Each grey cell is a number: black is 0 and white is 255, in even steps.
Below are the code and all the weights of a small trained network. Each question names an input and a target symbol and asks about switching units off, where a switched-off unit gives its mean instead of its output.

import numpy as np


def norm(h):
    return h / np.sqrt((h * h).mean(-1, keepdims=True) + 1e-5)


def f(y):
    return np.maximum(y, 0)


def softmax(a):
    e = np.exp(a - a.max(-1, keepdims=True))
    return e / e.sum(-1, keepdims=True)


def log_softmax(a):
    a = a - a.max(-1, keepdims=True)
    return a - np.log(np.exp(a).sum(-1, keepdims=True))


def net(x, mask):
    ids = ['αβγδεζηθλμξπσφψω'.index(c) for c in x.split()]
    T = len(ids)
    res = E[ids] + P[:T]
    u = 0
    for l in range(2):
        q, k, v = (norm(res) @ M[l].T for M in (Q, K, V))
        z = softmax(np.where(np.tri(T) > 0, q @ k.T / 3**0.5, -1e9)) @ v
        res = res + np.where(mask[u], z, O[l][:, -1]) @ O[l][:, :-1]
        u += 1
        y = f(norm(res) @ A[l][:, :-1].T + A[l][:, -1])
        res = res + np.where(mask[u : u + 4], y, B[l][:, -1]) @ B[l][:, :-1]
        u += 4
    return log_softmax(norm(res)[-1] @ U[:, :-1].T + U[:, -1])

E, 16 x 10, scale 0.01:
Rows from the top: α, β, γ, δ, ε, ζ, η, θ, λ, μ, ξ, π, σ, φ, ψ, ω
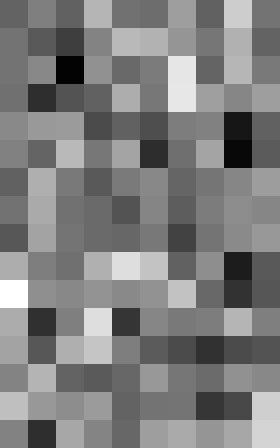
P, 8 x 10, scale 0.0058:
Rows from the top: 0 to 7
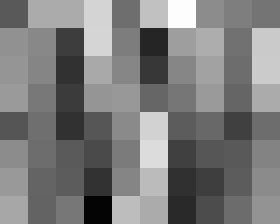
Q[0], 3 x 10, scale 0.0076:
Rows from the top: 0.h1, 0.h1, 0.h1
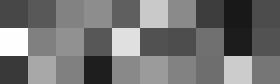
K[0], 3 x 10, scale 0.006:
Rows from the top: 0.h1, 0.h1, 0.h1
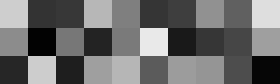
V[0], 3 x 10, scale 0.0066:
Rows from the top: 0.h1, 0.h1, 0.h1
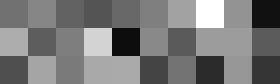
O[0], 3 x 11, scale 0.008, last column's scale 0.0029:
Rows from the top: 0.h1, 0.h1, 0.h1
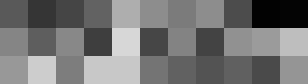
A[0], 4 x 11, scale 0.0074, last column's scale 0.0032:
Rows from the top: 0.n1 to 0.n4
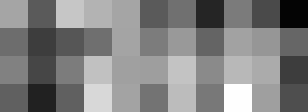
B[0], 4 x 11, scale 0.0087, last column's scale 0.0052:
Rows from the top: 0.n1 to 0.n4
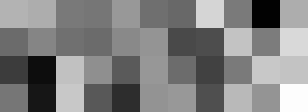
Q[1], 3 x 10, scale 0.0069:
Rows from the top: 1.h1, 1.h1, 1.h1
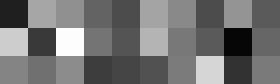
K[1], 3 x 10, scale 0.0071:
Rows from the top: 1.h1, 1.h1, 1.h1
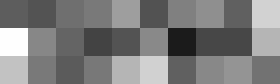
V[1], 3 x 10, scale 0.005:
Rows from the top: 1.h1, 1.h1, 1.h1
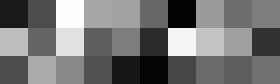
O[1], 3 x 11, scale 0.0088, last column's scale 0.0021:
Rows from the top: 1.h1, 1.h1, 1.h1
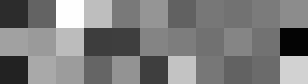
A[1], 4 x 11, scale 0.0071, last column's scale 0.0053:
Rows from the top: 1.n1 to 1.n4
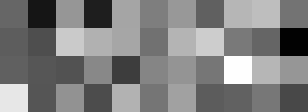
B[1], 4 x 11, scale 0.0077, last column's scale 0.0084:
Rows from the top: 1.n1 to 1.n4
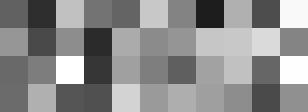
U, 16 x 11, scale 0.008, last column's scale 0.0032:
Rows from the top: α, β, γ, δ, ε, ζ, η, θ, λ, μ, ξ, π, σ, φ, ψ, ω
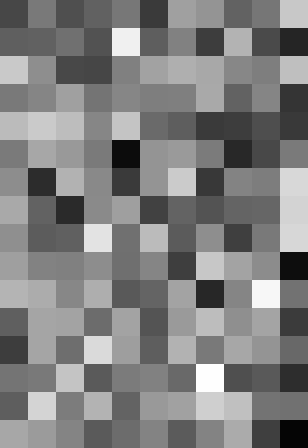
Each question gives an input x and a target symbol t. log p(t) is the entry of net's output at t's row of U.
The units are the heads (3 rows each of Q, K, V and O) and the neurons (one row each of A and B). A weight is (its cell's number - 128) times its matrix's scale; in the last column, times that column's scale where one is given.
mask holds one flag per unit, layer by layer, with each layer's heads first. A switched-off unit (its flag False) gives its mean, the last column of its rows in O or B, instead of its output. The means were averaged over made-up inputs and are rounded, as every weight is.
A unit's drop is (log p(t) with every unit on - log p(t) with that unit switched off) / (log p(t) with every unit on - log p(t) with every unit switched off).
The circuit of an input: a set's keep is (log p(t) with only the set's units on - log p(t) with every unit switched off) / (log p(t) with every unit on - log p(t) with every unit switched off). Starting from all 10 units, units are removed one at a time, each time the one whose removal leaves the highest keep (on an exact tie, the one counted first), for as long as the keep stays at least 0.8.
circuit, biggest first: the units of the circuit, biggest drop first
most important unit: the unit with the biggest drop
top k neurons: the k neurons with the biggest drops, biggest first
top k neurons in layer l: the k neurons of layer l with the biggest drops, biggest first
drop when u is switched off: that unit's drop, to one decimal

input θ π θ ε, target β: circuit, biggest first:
[0.h1 1.n4]
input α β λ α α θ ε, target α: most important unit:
0.n4
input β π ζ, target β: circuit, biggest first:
[0.h1 1.n4]
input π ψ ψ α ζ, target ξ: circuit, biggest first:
[0.h1 1.n3 0.n4]
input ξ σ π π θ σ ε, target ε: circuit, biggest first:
[0.h1 0.n4 0.n3]
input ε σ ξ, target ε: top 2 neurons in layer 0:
[0.n4 0.n1]
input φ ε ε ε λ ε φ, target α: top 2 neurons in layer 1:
[1.n1 1.n3]
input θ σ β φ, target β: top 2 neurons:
[0.n4 0.n3]
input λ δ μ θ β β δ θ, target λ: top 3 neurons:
[0.n4 1.n3 0.n2]
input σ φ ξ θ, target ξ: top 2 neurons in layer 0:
[0.n4 0.n2]
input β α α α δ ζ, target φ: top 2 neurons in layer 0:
[0.n4 0.n3]
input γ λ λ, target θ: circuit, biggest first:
[0.h1 0.n4 1.n3 1.n1]
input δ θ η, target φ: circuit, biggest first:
[0.h1 0.n4 1.n1]
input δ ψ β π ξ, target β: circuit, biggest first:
[0.h1 1.n4]
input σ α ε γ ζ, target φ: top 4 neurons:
[1.n1 1.n2 0.n4 0.n2]
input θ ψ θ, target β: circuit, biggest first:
[0.h1 0.n4]
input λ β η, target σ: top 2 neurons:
[0.n4 1.n3]
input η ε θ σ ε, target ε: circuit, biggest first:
[0.h1 0.n4]
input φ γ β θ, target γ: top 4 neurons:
[0.n4 0.n3 0.n2 1.n1]
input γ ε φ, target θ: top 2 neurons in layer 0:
[0.n4 0.n3]
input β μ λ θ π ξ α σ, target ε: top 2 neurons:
[0.n1 1.n3]
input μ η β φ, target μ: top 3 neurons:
[0.n4 1.n1 0.n3]
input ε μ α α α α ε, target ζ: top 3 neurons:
[1.n3 0.n2 0.n3]
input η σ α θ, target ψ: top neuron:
[0.n4]
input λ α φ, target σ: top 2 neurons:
[0.n4 1.n3]
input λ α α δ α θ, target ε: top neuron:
[0.n4]
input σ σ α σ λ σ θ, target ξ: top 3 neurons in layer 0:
[0.n4 0.n1 0.n2]
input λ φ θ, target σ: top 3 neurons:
[0.n4 1.n3 0.n1]
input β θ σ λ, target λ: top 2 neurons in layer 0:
[0.n4 0.n2]
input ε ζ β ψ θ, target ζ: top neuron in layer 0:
[0.n4]
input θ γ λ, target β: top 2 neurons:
[0.n4 0.n3]
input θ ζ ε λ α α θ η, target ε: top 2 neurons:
[0.n4 0.n3]
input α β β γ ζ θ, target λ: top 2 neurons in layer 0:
[0.n4 0.n2]
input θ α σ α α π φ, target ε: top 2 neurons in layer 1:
[1.n1 1.n3]
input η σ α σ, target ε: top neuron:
[0.n1]
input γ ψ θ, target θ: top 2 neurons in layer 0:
[0.n4 0.n2]
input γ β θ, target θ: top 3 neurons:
[0.n4 1.n3 1.n1]
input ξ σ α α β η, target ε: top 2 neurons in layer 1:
[1.n1 1.n3]
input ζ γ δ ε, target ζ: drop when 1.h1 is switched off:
0.1
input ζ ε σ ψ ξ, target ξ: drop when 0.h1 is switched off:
1.1
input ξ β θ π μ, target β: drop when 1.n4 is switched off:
0.2
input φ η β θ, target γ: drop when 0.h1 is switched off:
0.4
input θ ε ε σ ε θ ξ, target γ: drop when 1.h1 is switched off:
0.1
